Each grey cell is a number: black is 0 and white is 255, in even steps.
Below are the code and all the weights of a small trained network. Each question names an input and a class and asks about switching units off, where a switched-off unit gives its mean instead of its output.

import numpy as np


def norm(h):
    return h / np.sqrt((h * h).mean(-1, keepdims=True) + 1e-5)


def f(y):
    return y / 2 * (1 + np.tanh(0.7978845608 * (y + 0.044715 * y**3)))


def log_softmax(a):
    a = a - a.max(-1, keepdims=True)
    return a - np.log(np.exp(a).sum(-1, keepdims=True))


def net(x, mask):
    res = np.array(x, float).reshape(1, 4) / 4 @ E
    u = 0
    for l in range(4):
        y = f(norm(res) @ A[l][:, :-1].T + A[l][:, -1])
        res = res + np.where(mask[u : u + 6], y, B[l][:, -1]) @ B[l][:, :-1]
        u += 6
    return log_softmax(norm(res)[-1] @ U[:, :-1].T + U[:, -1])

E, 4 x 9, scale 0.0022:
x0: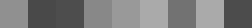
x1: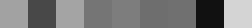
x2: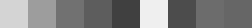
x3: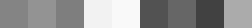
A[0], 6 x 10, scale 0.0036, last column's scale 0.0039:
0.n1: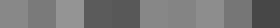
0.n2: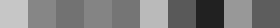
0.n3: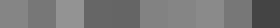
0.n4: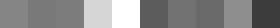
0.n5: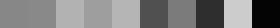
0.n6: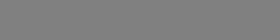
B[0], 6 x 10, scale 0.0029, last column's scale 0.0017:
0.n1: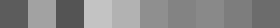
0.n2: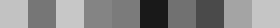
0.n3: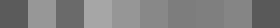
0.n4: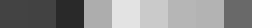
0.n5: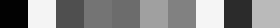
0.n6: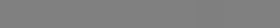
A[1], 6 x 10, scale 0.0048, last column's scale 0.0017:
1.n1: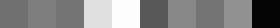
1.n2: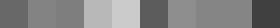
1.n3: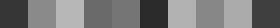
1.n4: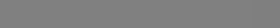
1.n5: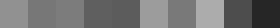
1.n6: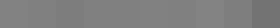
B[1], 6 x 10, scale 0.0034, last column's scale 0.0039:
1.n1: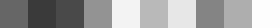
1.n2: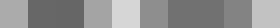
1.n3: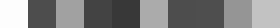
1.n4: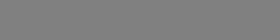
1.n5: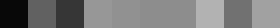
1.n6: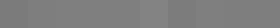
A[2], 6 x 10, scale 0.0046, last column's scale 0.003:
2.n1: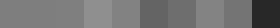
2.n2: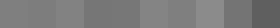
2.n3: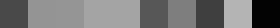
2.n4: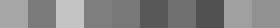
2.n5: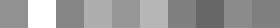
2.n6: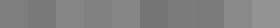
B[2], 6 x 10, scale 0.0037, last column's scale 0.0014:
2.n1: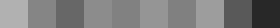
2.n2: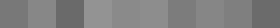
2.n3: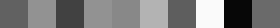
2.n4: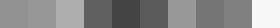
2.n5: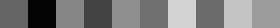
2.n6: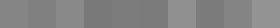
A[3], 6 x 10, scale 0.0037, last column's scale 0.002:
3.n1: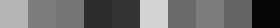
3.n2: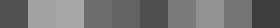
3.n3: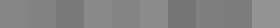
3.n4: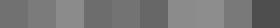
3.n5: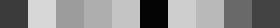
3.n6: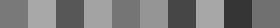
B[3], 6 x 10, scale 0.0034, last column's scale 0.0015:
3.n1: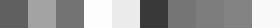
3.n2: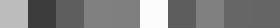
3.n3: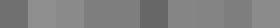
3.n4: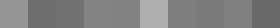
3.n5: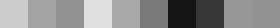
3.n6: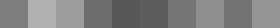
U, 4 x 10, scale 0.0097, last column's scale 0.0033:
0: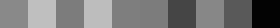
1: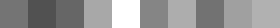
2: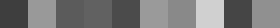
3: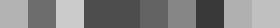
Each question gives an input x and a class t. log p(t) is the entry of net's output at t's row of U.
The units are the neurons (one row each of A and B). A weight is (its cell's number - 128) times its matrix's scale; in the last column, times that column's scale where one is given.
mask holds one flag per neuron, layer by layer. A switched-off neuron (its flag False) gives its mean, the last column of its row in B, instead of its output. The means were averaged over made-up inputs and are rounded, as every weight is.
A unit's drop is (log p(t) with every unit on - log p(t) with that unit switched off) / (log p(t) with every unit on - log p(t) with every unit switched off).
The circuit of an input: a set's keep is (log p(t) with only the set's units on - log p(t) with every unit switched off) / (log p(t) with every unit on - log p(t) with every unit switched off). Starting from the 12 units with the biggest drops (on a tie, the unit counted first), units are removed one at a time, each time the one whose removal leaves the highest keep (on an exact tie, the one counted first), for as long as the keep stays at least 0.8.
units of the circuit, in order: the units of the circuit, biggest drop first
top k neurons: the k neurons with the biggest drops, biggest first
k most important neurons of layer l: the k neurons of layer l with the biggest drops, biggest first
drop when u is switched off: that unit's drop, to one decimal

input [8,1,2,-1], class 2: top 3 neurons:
[1.n5; 1.n3; 1.n1]
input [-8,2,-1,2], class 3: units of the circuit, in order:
[1.n3]
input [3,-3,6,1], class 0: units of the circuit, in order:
[1.n1; 3.n1]
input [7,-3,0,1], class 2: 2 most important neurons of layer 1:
[1.n1; 1.n2]
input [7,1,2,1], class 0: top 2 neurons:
[1.n1; 0.n4]
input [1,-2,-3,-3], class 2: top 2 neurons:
[0.n2; 1.n1]
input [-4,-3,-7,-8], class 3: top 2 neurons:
[1.n3; 0.n5]
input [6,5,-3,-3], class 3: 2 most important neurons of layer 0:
[0.n4; 0.n5]
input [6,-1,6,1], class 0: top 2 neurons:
[1.n1; 3.n1]
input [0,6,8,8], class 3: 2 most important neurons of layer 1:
[1.n5; 1.n2]
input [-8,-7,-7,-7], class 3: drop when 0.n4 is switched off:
0.3
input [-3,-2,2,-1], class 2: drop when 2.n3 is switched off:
-0.2
